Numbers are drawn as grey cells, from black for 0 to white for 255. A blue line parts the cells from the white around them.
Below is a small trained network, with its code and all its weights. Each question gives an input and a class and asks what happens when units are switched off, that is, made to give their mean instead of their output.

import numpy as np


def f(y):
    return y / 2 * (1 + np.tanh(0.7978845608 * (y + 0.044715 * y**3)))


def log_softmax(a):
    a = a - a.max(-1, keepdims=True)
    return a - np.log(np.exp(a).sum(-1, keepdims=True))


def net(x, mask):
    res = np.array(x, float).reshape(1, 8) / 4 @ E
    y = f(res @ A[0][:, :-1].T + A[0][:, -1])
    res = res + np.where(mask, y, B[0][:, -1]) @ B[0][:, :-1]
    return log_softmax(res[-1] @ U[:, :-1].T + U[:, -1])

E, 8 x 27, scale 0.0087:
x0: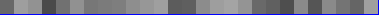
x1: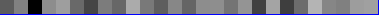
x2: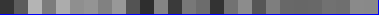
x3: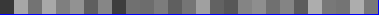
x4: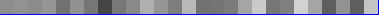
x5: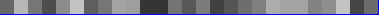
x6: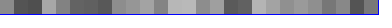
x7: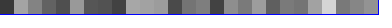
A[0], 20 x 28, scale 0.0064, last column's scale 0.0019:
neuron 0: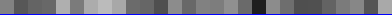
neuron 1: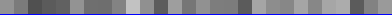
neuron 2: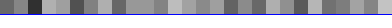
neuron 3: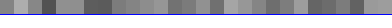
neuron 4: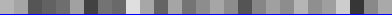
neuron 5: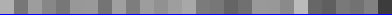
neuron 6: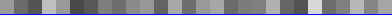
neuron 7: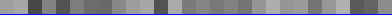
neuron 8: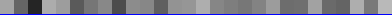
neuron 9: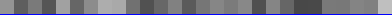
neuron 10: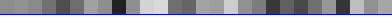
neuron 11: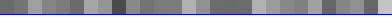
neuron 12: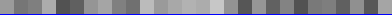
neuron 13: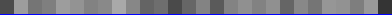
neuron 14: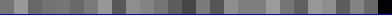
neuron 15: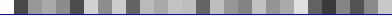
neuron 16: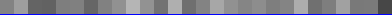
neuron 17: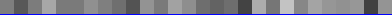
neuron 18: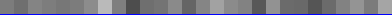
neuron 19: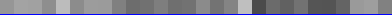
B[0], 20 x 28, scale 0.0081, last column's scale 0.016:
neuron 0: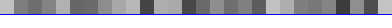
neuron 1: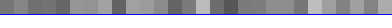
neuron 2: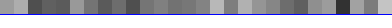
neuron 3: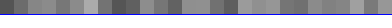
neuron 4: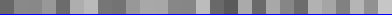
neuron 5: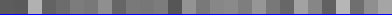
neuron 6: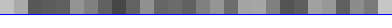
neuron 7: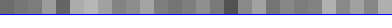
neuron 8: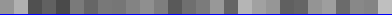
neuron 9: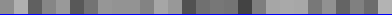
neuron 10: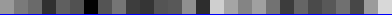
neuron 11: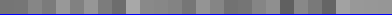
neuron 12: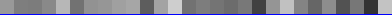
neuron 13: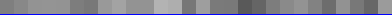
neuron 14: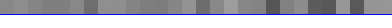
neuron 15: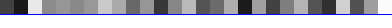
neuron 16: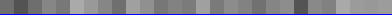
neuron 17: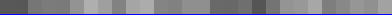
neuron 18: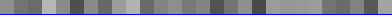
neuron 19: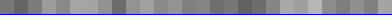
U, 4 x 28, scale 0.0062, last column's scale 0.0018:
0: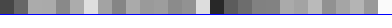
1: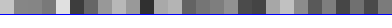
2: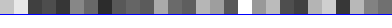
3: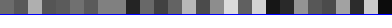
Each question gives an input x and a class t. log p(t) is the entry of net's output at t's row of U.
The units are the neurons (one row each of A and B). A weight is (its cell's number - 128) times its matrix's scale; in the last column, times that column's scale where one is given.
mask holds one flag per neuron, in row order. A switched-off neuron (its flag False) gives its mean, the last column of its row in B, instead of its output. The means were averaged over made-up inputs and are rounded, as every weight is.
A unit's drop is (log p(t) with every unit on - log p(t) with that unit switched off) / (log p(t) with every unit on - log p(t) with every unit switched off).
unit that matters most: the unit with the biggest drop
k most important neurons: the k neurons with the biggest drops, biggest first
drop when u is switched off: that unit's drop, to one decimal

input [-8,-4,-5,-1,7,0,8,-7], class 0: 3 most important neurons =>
neuron 10; neuron 4; neuron 17
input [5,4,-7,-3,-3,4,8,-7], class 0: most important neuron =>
neuron 15
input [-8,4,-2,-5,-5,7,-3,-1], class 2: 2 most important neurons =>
neuron 15; neuron 12
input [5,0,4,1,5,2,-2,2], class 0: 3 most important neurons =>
neuron 10; neuron 15; neuron 2
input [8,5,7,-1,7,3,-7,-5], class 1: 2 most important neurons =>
neuron 4; neuron 15
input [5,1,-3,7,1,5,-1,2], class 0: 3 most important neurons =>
neuron 10; neuron 2; neuron 6
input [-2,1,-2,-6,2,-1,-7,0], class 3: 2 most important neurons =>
neuron 12; neuron 0
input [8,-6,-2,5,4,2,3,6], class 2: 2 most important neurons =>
neuron 15; neuron 4
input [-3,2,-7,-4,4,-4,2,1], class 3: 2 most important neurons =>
neuron 15; neuron 0
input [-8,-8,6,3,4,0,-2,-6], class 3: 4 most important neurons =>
neuron 15; neuron 4; neuron 12; neuron 5
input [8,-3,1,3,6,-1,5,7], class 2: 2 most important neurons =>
neuron 15; neuron 3
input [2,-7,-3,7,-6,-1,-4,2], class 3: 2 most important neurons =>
neuron 10; neuron 0
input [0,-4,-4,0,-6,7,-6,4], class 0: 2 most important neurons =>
neuron 10; neuron 2
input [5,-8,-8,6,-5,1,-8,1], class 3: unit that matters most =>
neuron 10
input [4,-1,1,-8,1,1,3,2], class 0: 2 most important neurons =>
neuron 10; neuron 4
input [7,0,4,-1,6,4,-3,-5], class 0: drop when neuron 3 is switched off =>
0.1
